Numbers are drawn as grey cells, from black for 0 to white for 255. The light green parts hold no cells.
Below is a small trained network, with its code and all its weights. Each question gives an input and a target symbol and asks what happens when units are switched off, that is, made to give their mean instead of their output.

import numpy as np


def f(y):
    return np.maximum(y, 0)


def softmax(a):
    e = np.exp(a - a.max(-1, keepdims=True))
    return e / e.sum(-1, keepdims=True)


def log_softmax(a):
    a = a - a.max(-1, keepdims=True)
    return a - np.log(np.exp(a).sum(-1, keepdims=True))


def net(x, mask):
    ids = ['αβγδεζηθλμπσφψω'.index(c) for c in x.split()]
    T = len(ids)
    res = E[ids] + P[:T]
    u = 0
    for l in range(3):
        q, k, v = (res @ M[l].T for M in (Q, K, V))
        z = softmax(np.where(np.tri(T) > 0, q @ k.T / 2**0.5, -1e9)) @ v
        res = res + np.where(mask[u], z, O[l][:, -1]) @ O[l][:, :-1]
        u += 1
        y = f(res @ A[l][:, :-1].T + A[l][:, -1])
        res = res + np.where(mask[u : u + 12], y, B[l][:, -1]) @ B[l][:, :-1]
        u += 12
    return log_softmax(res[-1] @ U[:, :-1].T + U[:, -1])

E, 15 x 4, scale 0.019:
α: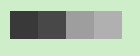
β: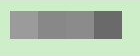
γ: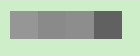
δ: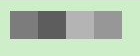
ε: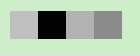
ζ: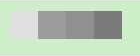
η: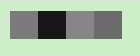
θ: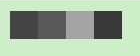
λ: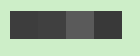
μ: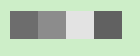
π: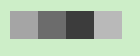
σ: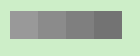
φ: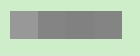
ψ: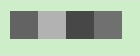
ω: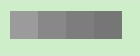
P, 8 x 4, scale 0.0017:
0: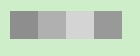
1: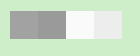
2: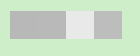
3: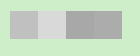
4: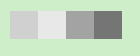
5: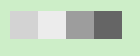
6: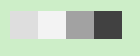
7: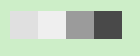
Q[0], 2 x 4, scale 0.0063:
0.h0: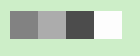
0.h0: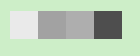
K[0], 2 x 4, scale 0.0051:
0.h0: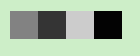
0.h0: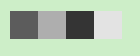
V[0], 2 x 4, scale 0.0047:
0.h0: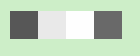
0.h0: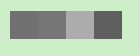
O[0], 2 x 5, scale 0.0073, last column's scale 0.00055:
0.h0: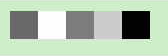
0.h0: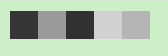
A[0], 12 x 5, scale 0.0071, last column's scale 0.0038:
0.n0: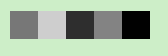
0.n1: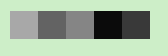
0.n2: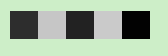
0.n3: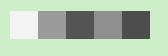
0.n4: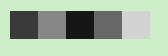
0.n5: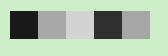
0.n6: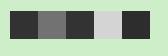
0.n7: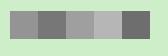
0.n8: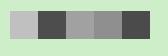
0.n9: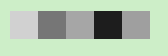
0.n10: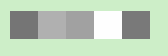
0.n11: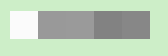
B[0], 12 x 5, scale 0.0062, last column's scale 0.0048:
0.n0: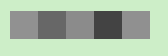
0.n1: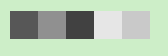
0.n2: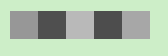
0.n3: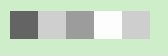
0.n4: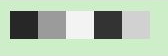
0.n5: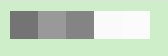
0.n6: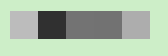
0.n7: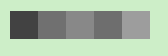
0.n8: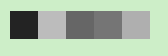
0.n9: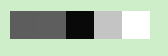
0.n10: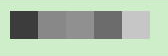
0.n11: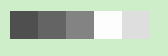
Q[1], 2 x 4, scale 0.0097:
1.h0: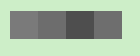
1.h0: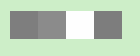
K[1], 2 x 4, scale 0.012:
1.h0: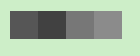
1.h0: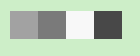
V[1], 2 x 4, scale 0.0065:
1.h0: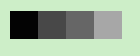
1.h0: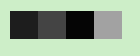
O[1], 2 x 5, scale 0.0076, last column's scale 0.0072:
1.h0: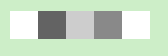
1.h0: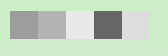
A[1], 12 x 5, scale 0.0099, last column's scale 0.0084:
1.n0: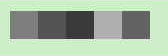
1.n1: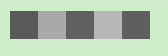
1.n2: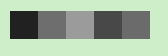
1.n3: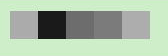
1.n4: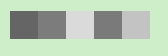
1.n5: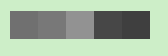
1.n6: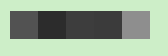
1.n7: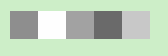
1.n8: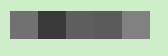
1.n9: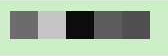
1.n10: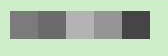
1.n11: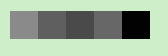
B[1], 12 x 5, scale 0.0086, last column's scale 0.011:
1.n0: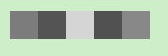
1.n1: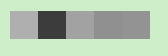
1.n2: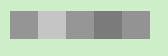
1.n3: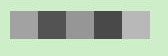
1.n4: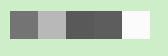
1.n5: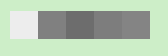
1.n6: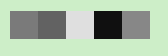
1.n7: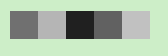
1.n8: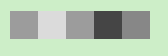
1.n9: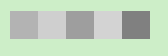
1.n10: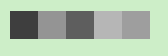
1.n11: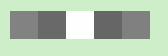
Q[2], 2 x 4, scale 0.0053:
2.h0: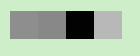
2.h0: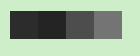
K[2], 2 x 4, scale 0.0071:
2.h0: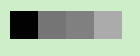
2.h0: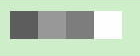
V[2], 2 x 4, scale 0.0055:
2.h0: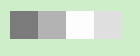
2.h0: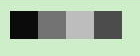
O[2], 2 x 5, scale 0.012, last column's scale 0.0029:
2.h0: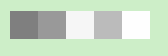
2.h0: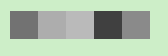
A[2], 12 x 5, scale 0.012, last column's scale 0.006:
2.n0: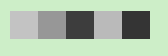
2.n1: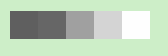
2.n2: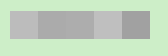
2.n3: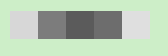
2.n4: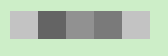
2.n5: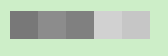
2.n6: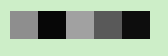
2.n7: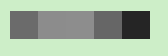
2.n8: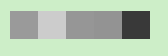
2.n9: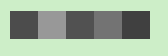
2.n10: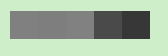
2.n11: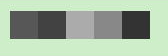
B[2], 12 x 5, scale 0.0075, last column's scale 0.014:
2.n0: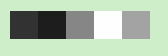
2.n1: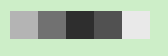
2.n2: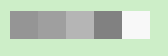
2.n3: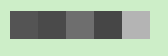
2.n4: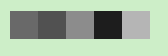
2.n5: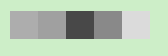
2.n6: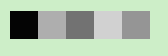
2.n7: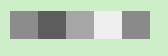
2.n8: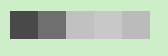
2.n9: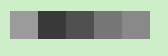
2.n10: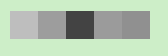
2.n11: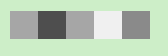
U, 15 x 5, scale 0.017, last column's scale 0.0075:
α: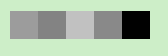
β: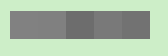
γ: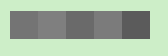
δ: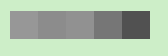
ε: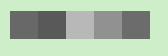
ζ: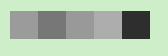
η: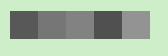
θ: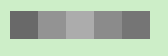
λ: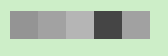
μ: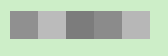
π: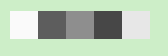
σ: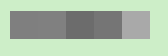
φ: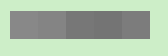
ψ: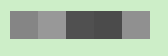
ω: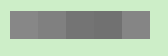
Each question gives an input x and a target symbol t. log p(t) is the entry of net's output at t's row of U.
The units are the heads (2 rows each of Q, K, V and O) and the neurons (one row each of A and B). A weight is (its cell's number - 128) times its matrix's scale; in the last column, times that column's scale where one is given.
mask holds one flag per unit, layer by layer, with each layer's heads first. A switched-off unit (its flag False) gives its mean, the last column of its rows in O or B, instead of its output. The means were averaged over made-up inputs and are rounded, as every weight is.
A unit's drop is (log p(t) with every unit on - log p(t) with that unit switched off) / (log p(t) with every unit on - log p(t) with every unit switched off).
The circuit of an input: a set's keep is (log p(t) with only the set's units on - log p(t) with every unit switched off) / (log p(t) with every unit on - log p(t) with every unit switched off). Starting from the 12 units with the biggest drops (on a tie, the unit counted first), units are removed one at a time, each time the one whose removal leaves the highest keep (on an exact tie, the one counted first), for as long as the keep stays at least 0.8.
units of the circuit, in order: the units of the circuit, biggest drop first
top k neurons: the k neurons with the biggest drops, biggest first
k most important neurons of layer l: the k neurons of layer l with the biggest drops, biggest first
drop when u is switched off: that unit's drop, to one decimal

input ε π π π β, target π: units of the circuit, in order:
0.h0
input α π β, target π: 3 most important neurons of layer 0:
0.n9, 0.n4, 0.n3
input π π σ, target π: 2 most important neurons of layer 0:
0.n9, 0.n3
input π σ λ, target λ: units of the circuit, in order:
0.n4, 1.n2, 1.n6
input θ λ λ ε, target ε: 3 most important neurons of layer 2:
2.n6, 2.n11, 2.n5
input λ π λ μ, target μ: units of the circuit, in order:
0.n5, 2.n4, 1.n4
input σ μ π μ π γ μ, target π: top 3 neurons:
2.n1, 0.n9, 1.n7
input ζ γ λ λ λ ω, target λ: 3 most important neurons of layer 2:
2.n1, 2.n0, 2.n5
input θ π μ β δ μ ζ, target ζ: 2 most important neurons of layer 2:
2.n0, 2.n8
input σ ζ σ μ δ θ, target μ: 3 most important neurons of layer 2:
2.n4, 2.n3, 2.n0
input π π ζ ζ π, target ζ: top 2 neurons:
2.n0, 0.n3
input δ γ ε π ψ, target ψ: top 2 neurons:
1.n7, 0.n11
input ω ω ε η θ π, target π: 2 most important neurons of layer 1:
1.n4, 1.n7
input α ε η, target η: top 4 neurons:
2.n6, 1.n3, 0.n5, 0.n3
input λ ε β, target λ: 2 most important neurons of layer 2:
2.n1, 2.n5
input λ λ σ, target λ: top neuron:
2.n1
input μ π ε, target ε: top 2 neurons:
2.n6, 1.n3
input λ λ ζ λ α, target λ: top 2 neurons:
1.n4, 0.n11
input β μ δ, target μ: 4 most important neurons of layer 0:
0.n5, 0.n10, 0.n6, 0.n2
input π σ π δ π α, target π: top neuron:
1.n7
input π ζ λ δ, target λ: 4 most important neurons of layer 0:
0.n4, 0.n3, 0.n11, 0.n8
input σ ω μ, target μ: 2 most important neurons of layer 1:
1.n3, 1.n4
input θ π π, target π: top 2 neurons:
0.n6, 0.n2
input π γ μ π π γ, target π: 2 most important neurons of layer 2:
2.n8, 2.n6
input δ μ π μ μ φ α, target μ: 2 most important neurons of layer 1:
1.n2, 1.n4
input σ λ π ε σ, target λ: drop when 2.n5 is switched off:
0.2
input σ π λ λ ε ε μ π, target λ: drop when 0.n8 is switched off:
0.2
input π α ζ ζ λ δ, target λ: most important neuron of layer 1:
1.n4
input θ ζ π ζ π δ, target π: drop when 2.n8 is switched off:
0.1
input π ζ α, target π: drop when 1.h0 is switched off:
0.1
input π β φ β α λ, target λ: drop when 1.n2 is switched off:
0.2
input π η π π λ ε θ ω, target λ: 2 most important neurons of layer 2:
2.n1, 2.n5
